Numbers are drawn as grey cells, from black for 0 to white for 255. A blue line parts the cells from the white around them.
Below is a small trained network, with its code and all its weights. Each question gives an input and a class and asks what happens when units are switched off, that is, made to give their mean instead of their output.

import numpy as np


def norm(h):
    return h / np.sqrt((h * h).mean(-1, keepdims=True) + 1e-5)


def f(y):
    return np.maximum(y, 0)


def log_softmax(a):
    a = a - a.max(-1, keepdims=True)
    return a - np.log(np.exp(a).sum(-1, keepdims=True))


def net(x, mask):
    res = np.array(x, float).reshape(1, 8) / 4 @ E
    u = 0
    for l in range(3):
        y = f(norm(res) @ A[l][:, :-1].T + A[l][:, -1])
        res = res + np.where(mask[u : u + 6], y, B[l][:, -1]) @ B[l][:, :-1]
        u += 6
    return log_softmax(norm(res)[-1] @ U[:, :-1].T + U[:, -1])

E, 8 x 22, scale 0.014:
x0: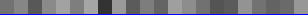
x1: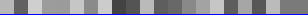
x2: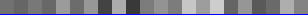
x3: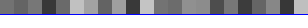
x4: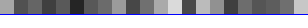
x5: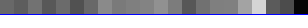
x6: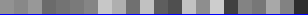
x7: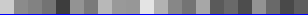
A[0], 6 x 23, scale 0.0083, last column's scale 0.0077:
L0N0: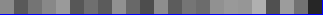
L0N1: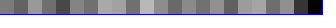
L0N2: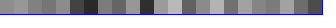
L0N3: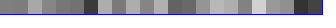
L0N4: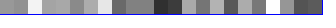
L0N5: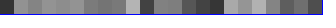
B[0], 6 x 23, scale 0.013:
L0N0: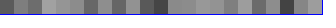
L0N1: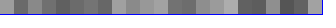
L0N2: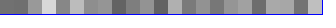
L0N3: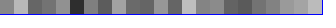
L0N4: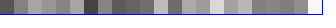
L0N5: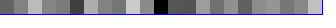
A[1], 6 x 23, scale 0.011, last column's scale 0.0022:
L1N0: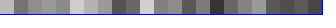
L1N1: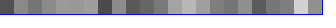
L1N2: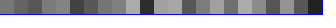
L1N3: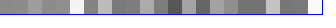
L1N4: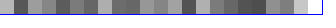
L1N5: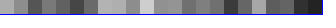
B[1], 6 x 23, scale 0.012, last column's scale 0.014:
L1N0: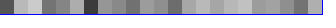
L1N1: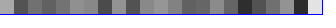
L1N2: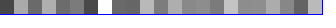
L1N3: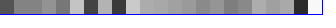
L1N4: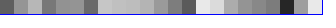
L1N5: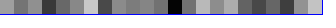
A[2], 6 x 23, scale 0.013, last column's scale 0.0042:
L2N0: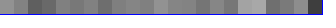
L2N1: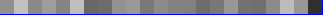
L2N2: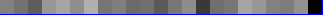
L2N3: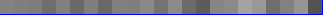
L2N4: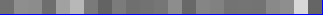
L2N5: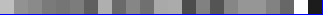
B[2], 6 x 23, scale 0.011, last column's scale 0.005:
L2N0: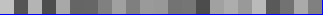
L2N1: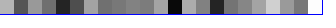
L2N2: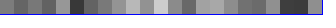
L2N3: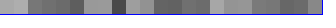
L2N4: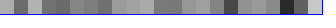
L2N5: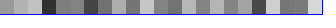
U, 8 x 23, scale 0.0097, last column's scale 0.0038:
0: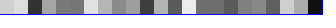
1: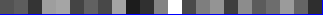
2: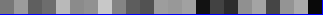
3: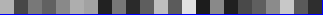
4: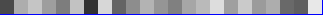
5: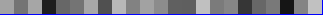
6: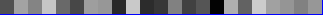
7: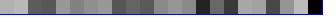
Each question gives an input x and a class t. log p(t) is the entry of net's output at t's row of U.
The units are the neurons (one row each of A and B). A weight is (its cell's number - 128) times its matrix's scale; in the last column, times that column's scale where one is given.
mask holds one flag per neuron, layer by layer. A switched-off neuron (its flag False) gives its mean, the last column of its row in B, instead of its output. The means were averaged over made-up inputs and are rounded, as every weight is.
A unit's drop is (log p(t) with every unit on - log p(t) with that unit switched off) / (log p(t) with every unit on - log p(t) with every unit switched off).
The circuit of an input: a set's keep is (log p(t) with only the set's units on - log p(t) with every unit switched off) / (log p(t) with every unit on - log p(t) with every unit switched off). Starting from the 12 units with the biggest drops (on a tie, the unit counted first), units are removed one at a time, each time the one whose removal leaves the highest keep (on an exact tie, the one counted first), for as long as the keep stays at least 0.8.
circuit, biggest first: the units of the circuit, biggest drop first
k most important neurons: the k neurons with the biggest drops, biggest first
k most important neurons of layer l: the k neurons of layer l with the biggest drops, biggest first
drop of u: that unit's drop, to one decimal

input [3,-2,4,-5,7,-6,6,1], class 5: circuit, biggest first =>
(L1N3)
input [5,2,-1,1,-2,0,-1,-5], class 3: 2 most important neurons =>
(L1N4; L1N1)
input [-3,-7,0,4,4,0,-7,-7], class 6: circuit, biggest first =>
(L0N5; L1N4)
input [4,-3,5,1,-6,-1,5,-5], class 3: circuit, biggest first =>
(L1N4; L1N1)
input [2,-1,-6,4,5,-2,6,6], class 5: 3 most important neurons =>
(L1N5; L0N4; L0N2)
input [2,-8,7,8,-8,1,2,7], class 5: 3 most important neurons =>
(L0N4; L0N2; L1N5)
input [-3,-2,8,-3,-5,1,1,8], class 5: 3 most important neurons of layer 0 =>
(L0N3; L0N1; L0N2)
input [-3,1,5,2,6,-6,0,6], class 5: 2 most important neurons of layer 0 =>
(L0N4; L0N2)
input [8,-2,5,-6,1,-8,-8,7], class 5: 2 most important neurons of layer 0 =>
(L0N4; L0N3)
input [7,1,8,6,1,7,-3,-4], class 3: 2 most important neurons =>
(L1N1; L1N4)
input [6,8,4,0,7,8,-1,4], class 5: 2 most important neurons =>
(L1N5; L0N4)
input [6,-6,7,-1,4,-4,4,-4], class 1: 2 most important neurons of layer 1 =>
(L1N2; L1N5)
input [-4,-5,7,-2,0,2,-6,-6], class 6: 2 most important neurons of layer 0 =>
(L0N5; L0N4)
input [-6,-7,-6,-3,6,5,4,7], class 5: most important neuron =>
(L1N5)
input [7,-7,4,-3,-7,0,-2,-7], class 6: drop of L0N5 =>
0.2
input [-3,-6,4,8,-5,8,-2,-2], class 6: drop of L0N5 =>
0.2
